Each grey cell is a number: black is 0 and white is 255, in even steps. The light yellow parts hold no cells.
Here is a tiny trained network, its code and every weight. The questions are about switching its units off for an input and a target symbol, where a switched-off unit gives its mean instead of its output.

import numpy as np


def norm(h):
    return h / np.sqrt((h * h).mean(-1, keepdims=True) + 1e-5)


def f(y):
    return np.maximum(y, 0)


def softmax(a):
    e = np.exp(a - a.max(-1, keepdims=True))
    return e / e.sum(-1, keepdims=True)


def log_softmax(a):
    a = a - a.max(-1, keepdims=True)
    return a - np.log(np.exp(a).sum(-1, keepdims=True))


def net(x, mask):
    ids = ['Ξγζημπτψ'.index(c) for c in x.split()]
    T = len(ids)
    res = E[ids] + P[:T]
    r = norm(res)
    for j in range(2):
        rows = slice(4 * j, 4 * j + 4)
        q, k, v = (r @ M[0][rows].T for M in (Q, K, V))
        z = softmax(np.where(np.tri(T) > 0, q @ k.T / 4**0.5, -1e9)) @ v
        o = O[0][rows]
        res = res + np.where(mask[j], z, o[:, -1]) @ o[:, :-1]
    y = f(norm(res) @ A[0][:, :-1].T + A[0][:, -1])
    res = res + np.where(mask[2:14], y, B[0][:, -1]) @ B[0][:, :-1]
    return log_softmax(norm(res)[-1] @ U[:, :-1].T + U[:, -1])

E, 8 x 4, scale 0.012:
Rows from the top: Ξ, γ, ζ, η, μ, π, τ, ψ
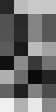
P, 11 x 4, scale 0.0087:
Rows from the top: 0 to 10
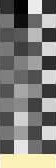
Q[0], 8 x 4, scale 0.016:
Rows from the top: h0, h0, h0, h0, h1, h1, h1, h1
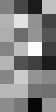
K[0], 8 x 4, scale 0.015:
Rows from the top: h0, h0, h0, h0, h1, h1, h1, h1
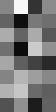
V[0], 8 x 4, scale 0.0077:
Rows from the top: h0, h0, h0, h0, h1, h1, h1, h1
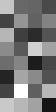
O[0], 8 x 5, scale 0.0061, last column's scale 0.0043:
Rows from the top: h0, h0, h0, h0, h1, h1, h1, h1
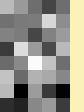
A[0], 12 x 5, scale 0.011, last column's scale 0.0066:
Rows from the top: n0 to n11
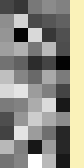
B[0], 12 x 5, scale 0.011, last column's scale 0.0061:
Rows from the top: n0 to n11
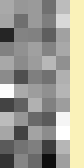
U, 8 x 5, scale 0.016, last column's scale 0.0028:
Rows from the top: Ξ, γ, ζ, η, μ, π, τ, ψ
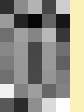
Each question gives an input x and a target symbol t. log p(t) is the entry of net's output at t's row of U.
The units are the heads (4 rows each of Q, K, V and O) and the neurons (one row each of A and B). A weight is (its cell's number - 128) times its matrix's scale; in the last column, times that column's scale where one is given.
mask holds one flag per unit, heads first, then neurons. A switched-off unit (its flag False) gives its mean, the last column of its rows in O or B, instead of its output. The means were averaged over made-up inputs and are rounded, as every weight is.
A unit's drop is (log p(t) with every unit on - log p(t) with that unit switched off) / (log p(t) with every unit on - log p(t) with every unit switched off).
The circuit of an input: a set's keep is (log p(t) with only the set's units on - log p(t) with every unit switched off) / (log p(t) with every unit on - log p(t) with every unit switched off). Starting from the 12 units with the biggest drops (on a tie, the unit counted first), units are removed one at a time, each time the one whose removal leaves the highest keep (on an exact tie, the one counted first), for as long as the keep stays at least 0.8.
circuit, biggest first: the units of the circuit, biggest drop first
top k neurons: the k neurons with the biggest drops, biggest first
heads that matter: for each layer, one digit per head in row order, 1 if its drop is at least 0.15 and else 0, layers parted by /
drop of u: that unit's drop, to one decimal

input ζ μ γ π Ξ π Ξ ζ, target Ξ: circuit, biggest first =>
[h1 h0 n11]
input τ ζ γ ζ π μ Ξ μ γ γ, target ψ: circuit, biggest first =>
[h0]
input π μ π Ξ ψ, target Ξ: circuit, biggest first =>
[h1 n2]
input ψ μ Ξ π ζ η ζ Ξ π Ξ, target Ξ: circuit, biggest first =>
[h0 n11 h1]
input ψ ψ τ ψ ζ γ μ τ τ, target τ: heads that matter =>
01
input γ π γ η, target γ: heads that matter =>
11
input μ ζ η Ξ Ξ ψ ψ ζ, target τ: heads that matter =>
00
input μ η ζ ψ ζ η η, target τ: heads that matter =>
01
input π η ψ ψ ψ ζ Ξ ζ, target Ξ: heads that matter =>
10
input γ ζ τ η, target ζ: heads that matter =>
11
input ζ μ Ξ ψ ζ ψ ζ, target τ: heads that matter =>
01
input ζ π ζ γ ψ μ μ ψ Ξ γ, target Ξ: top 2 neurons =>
[n11 n7]
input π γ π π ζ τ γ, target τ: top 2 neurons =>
[n9 n8]
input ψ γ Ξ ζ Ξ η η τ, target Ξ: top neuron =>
[n11]
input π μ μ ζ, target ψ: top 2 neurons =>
[n7 n6]
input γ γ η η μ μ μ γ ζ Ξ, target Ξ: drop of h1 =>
0.4
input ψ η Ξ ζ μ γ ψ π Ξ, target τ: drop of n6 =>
-0.1
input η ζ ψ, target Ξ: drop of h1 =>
1.1
